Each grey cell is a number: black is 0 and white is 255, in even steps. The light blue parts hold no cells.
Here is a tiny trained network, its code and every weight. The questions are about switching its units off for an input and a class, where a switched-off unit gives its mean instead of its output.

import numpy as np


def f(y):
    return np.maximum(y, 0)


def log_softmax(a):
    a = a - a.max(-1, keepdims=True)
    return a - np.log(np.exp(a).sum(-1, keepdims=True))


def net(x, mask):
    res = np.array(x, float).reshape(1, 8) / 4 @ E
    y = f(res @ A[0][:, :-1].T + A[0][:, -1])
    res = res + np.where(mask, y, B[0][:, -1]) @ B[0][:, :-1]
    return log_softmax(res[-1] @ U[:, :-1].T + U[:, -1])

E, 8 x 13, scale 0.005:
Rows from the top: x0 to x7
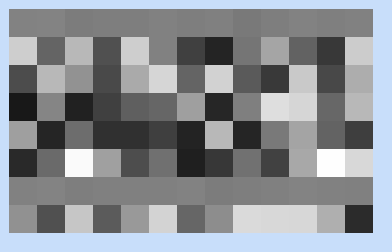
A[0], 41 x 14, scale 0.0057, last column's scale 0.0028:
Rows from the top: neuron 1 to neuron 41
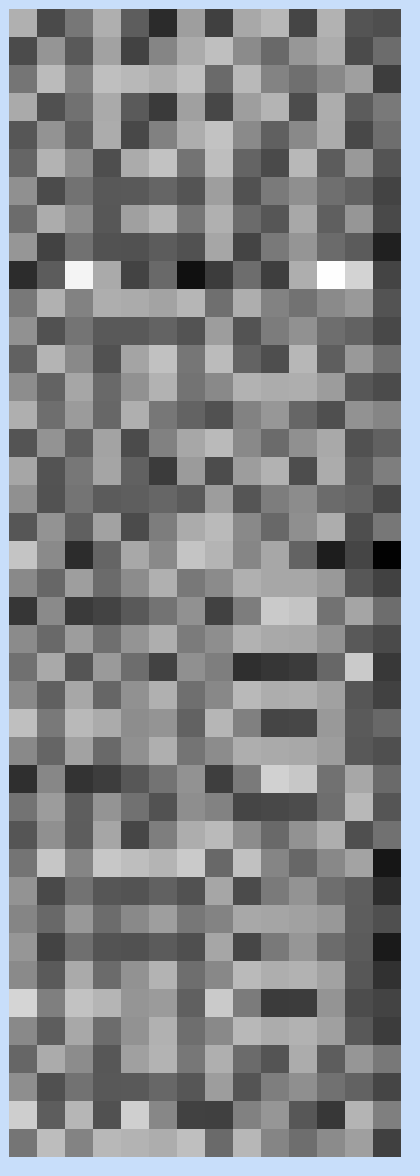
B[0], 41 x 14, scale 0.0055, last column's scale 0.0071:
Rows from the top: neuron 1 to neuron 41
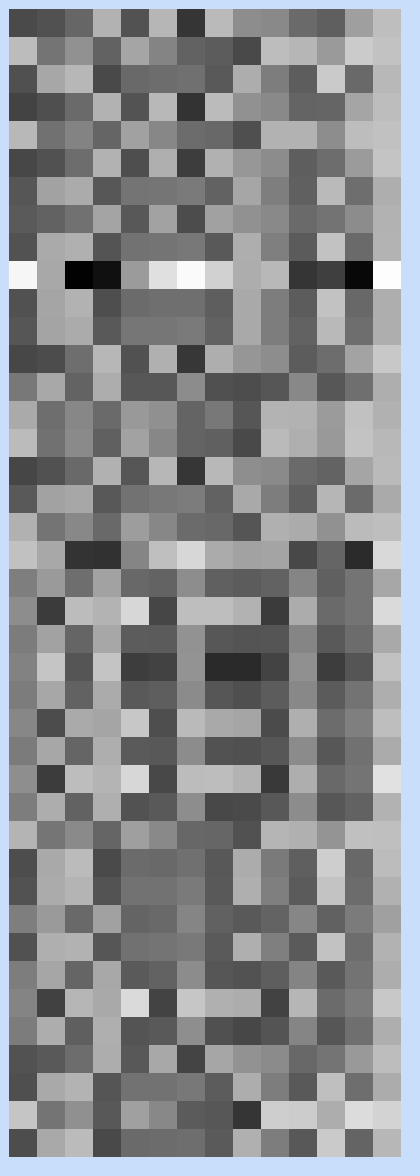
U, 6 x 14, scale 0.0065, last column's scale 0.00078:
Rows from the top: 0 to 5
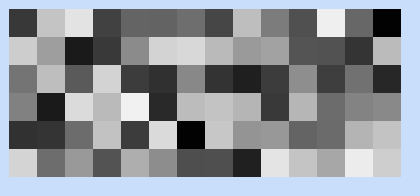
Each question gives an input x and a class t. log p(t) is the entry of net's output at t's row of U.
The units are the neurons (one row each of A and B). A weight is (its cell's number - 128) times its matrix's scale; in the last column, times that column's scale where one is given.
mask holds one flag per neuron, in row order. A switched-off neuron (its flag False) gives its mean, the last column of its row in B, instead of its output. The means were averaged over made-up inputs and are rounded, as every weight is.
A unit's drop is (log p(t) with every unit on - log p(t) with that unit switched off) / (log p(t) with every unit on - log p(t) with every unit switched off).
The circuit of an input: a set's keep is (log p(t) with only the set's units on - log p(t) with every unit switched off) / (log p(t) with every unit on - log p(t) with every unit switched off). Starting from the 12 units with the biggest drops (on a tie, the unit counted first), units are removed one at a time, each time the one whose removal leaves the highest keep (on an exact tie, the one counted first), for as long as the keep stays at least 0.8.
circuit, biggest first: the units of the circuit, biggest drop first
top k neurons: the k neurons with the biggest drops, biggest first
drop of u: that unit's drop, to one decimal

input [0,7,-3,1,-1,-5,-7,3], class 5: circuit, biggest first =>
[neuron 40]
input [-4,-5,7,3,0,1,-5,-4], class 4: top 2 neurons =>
[neuron 13; neuron 6]
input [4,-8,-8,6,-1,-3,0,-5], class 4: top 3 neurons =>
[neuron 4; neuron 1; neuron 17]
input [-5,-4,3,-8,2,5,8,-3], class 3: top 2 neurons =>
[neuron 36; neuron 26]
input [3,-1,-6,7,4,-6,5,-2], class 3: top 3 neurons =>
[neuron 28; neuron 22; neuron 10]
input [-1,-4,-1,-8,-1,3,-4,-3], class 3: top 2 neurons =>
[neuron 36; neuron 26]
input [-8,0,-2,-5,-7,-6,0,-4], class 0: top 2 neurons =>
[neuron 10; neuron 31]
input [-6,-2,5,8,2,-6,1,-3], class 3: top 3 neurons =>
[neuron 28; neuron 22; neuron 10]
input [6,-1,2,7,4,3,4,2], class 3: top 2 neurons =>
[neuron 28; neuron 22]
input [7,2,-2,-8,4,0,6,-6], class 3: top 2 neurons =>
[neuron 36; neuron 26]
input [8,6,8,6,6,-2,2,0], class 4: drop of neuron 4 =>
-0.1
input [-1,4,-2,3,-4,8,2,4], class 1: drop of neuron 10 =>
0.9
